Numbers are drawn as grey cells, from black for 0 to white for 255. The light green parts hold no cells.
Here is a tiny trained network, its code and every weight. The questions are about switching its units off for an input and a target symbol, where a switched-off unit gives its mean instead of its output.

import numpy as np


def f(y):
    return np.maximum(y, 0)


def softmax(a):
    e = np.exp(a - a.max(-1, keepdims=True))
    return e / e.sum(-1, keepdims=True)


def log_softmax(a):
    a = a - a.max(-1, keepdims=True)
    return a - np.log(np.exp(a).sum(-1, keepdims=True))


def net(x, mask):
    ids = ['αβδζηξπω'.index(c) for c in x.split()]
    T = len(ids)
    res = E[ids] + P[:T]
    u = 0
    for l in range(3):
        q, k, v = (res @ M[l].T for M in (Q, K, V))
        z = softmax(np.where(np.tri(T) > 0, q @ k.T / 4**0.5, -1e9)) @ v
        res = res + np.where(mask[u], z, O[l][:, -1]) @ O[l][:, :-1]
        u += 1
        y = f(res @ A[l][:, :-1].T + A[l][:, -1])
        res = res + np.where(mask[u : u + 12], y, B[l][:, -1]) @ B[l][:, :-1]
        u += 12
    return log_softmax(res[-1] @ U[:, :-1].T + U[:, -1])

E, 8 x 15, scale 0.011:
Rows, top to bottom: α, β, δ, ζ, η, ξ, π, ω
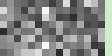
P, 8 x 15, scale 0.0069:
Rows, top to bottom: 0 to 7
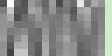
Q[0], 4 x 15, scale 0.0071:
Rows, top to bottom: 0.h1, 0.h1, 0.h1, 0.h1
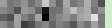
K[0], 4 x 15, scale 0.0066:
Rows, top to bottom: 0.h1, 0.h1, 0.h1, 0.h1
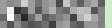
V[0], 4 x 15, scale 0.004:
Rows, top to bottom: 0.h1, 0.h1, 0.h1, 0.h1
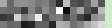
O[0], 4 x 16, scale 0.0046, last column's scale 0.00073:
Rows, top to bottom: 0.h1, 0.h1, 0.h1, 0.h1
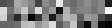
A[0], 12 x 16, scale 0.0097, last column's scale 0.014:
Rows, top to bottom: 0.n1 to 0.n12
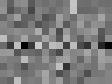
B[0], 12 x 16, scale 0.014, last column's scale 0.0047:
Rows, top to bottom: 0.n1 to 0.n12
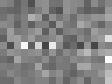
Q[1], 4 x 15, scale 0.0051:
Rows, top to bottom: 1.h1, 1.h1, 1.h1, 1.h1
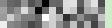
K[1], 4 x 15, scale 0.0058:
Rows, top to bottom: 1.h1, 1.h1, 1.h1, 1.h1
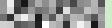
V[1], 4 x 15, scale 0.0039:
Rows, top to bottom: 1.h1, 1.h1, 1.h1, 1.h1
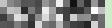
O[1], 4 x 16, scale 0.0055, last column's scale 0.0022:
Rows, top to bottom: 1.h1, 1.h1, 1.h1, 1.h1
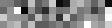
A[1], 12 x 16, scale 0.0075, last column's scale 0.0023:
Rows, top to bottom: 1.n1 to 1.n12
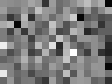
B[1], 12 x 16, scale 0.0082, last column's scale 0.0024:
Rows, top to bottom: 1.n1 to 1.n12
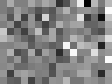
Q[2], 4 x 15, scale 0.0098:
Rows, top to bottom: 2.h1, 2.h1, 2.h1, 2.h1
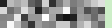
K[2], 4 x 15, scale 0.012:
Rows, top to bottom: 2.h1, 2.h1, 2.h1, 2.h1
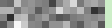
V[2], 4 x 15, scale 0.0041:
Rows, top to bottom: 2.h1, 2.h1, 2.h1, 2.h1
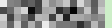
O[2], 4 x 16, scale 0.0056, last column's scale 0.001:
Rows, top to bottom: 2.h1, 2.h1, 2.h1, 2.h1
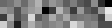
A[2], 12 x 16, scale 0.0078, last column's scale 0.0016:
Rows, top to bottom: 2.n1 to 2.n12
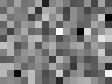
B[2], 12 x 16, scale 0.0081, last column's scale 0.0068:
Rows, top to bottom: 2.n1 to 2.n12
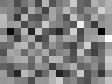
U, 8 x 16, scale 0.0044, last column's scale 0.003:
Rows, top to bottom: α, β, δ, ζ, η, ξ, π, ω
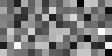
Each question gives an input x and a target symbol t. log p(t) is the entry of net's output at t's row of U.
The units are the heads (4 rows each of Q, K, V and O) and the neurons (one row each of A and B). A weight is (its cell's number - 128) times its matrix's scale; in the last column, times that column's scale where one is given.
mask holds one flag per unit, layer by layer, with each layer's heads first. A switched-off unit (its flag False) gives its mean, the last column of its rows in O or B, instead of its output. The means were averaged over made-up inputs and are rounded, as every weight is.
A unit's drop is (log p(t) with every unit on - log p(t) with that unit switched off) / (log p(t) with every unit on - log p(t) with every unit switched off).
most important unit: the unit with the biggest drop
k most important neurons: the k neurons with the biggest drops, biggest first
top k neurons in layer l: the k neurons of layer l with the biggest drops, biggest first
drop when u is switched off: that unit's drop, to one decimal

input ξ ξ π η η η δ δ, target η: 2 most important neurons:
0.n6, 2.n2
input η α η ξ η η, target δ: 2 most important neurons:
0.n6, 0.n2
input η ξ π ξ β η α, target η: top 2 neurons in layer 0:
0.n8, 0.n3
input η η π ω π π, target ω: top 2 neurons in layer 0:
0.n10, 0.n5
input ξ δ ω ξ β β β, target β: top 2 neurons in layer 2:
2.n2, 2.n7
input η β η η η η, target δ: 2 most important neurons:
0.n2, 1.n3
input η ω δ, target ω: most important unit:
2.h1
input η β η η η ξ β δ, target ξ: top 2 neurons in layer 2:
2.n3, 2.n9
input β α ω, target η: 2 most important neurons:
0.n5, 2.n6
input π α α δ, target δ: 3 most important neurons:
2.n1, 2.n10, 1.n5
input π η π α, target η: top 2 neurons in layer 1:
1.n1, 1.n3
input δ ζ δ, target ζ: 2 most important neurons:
2.n11, 0.n11
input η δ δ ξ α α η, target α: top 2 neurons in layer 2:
2.n5, 2.n6
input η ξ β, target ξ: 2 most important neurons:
0.n6, 2.n3
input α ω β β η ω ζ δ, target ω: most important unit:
0.h1
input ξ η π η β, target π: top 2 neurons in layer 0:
0.n9, 0.n3
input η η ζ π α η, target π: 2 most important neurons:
0.n6, 1.n3
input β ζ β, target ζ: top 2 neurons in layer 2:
2.n11, 2.n7
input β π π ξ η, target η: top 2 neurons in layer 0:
0.n3, 0.n10
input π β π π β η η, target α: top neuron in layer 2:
2.n5
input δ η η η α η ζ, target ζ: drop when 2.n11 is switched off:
1.2
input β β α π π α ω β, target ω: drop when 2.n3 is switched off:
0.2
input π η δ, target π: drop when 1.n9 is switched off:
0.1
